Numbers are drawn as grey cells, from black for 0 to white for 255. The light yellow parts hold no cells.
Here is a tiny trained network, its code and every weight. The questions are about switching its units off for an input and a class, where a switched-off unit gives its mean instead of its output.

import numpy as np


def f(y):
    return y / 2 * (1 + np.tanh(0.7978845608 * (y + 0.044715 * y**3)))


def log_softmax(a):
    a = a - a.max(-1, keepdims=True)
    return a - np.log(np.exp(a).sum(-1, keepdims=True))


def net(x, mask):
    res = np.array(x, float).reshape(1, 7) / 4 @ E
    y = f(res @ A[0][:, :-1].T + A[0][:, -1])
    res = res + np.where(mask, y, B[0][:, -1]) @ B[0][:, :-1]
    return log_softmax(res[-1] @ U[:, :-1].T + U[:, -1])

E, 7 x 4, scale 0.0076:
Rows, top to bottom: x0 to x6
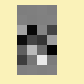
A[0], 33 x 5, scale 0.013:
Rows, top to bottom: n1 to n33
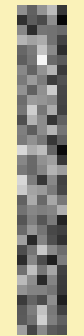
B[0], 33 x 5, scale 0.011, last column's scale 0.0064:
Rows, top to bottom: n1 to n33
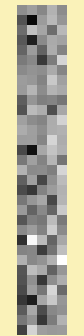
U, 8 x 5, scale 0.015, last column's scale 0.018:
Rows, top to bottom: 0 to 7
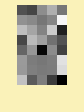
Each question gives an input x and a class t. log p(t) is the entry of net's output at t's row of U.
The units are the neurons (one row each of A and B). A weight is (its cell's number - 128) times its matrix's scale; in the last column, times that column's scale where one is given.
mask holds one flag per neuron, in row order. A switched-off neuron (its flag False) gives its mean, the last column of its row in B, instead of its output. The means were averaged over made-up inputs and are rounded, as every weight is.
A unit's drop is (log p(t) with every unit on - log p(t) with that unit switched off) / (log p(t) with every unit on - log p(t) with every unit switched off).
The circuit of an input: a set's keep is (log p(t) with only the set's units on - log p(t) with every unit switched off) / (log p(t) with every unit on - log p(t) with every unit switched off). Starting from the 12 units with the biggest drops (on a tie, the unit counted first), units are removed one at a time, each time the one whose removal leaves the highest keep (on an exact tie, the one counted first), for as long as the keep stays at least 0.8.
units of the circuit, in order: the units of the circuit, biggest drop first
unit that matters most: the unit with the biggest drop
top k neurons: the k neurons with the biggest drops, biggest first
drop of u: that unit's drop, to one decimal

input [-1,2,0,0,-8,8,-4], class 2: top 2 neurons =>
(n13; n9)
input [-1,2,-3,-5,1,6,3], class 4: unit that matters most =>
n6
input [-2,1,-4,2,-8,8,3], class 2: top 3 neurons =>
(n13; n9; n17)
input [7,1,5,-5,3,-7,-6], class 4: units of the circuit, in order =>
(n18; n28)
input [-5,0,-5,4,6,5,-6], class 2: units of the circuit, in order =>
(n26; n12)
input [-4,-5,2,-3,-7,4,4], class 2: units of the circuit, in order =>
(n9; n13)
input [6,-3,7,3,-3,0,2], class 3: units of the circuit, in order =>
(n24; n3)
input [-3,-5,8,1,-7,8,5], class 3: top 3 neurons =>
(n24; n3; n33)
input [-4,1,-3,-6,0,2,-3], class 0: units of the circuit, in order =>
(n15; n4; n19)
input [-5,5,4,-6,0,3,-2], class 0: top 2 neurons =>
(n15; n4)
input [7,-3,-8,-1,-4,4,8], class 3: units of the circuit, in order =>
(n11; n27)
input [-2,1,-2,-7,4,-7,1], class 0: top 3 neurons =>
(n15; n19; n4)
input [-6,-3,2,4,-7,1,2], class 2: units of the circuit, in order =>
(n13; n9)
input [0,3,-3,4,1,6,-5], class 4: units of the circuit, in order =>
(n25; n32)
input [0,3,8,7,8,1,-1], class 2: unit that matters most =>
n26
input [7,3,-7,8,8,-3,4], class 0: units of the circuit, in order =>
(n30; n2)
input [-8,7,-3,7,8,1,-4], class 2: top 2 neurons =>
(n26; n12)
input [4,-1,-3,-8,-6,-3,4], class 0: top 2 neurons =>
(n15; n19)
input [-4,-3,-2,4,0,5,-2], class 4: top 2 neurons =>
(n25; n32)
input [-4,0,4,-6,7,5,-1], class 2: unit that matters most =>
n14
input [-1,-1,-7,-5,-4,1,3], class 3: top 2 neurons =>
(n11; n27)
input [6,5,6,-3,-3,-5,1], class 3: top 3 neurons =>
(n24; n33; n3)
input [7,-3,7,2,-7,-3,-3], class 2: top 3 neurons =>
(n13; n9; n17)
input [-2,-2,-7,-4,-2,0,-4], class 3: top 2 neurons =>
(n11; n27)
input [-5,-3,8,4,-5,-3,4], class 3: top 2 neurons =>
(n24; n3)
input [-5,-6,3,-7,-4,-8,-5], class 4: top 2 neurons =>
(n18; n28)
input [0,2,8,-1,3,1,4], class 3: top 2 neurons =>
(n24; n33)
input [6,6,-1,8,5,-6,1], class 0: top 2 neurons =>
(n30; n2)
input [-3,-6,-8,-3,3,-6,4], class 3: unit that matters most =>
n11
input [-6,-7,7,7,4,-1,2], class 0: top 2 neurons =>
(n2; n30)
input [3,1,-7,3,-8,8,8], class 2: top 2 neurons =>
(n13; n9)
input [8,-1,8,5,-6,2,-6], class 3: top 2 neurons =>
(n24; n3)
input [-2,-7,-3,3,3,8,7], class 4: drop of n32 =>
0.1
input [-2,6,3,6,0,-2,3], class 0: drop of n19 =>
-0.2
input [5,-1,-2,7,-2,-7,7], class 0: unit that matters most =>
n30
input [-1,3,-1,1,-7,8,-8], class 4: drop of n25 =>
0.3
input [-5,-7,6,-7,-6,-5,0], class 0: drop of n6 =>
0.0
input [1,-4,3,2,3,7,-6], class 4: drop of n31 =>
0.1
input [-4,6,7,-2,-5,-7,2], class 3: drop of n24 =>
0.4
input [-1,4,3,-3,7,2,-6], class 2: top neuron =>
(n14)
